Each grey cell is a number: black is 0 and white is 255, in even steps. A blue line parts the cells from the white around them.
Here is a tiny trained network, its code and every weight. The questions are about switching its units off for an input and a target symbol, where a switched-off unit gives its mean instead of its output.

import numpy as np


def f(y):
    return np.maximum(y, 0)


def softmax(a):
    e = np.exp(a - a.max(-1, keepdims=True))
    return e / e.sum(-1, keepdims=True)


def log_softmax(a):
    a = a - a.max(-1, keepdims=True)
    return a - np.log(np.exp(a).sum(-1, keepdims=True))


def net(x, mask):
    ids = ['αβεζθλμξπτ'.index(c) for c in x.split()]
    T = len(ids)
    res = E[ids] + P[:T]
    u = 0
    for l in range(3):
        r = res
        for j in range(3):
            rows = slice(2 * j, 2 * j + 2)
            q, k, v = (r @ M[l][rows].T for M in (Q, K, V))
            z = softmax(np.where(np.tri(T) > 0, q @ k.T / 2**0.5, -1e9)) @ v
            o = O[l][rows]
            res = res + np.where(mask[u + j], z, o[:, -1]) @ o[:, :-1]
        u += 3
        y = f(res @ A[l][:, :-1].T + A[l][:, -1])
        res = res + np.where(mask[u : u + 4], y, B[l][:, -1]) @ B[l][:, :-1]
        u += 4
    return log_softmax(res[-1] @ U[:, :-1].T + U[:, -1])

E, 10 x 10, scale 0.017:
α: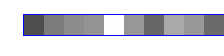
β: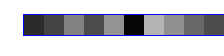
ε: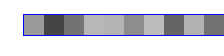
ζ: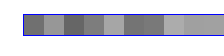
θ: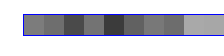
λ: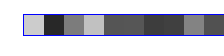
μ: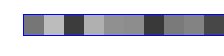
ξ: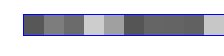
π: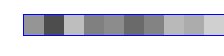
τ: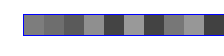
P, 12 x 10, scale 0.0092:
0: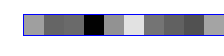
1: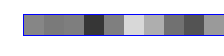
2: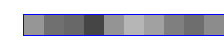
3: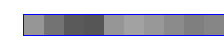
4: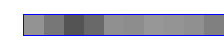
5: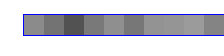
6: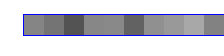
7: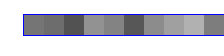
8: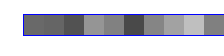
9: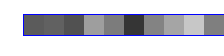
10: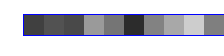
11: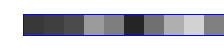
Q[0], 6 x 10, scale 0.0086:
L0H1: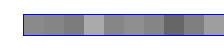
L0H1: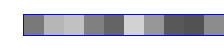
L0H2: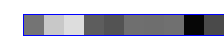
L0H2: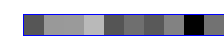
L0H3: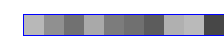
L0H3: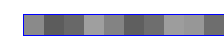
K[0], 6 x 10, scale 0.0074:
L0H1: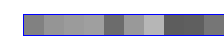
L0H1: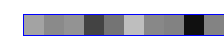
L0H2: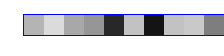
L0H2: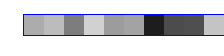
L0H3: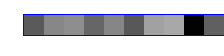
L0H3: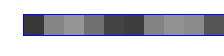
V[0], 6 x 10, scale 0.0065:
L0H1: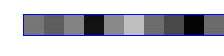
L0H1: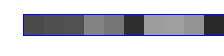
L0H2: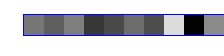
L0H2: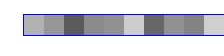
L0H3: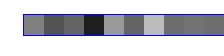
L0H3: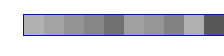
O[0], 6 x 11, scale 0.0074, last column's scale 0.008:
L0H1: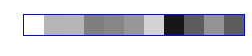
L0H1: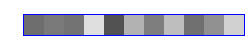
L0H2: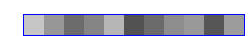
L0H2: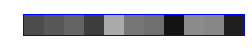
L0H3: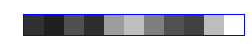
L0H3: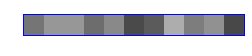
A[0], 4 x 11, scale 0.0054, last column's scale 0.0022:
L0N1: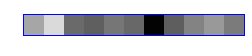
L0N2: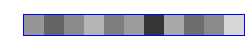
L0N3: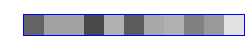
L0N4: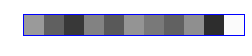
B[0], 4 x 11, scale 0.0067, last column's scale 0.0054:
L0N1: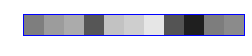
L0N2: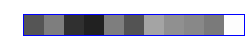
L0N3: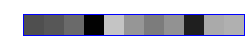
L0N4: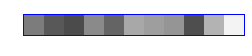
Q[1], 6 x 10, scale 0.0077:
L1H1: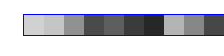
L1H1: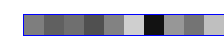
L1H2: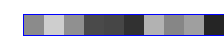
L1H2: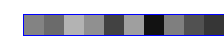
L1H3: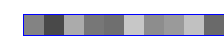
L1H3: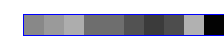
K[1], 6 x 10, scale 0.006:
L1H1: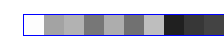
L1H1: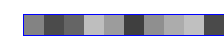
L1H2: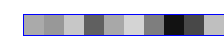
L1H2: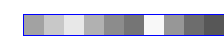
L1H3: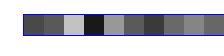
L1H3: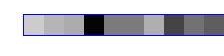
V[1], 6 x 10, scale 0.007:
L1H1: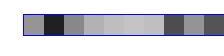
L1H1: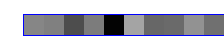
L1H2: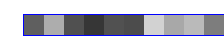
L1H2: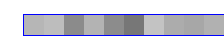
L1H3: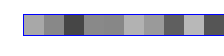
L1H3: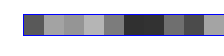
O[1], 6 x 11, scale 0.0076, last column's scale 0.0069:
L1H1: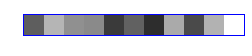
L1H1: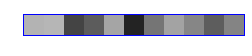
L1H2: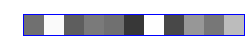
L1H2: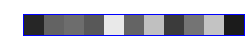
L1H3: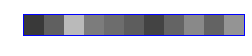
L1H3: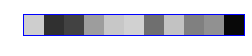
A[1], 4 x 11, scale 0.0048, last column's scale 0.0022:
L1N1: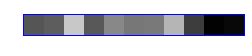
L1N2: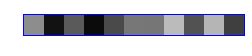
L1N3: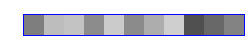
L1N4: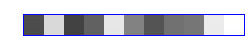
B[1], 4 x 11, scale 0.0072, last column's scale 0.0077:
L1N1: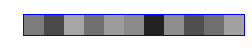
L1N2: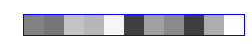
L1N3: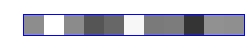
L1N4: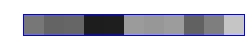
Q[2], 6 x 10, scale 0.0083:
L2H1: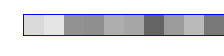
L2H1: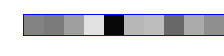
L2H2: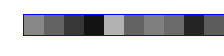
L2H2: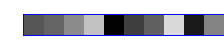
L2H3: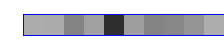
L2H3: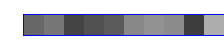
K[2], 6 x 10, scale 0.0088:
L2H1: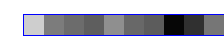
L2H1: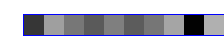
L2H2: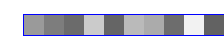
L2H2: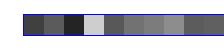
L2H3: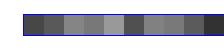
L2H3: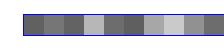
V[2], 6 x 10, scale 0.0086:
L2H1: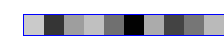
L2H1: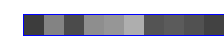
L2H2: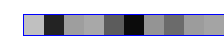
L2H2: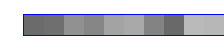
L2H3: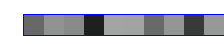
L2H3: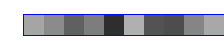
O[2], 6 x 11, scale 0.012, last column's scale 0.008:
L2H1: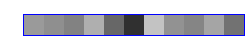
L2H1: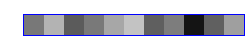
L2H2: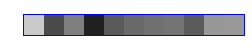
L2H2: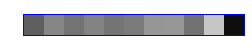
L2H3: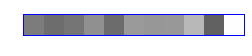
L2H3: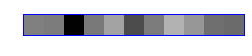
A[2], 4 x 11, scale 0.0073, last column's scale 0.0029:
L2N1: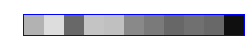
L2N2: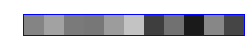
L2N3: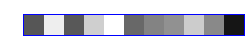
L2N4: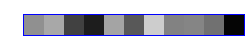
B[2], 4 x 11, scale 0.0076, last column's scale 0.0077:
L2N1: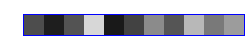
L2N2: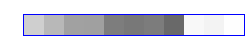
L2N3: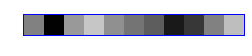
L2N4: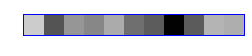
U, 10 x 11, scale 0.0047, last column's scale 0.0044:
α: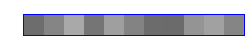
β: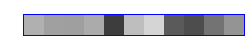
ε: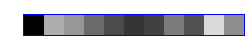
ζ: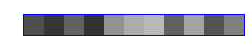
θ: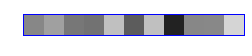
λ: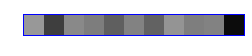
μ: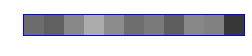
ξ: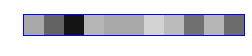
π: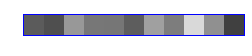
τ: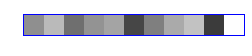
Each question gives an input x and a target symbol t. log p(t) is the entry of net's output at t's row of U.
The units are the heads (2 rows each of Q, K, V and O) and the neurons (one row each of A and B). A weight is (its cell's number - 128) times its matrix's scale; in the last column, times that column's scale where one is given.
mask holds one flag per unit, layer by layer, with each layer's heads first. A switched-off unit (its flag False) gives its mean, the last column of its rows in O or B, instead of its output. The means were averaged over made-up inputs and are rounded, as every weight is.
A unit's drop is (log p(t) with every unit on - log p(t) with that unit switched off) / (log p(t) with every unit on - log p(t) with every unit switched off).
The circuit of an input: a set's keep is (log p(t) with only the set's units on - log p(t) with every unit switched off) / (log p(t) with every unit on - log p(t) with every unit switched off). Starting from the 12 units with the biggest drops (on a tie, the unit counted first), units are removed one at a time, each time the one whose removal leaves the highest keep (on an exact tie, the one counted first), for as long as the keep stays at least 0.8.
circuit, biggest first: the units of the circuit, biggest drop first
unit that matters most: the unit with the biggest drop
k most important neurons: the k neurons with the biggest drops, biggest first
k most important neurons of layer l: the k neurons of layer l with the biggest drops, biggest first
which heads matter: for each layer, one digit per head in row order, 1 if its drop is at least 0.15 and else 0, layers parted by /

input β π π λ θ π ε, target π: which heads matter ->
110 / 001 / 100
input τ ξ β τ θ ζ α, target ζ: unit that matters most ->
L0H2
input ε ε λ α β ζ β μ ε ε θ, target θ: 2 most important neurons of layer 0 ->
L0N2, L0N4
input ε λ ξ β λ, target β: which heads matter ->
000 / 010 / 101
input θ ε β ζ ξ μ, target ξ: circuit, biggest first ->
L1H3, L0H3
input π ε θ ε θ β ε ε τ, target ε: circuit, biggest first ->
L0H2, L2H3, L1H2
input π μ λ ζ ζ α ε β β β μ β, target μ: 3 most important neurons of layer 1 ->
L1N2, L1N4, L1N1
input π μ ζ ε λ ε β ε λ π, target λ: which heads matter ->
000 / 100 / 010
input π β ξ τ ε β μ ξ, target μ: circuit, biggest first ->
L2H2, L2N3, L0H3
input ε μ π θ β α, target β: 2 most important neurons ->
L1N3, L1N2
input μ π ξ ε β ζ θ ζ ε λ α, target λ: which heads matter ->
101 / 010 / 010
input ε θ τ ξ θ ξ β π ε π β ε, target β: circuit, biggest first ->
L2H3, L1H2
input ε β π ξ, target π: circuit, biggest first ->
L2H1, L0H2
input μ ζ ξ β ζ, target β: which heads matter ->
010 / 000 / 001
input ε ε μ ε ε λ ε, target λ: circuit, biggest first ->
L2H2, L1H2, L0H2, L1H1
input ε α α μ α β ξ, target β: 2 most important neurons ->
L1N2, L0N3
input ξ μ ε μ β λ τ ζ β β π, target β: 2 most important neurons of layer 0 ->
L0N4, L0N3
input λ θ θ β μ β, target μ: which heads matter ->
000 / 000 / 010
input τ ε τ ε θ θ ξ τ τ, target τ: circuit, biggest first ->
L1H1, L2H2
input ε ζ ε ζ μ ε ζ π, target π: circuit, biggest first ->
L2H1, L0H1
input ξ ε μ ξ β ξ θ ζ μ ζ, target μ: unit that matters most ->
L2H2
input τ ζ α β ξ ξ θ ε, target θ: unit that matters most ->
L1H2
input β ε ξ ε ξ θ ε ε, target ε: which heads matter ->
101 / 101 / 001
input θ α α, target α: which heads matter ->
000 / 110 / 100
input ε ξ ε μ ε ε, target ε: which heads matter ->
110 / 100 / 000
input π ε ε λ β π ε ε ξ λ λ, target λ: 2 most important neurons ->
L0N4, L0N2
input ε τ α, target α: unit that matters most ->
L2N2
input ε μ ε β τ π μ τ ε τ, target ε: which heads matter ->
110 / 000 / 001
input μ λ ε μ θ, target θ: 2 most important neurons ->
L2N4, L0N1
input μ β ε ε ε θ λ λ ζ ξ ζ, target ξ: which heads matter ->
110 / 001 / 000
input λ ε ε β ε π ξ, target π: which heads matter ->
011 / 100 / 100
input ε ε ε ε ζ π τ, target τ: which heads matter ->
010 / 110 / 010
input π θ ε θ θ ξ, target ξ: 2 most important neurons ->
L0N2, L1N2
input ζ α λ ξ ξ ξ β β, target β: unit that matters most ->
L0H1
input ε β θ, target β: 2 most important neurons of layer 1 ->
L1N2, L1N1
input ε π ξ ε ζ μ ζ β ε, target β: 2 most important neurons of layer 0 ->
L0N3, L0N4
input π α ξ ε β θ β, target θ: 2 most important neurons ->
L2N4, L0N3
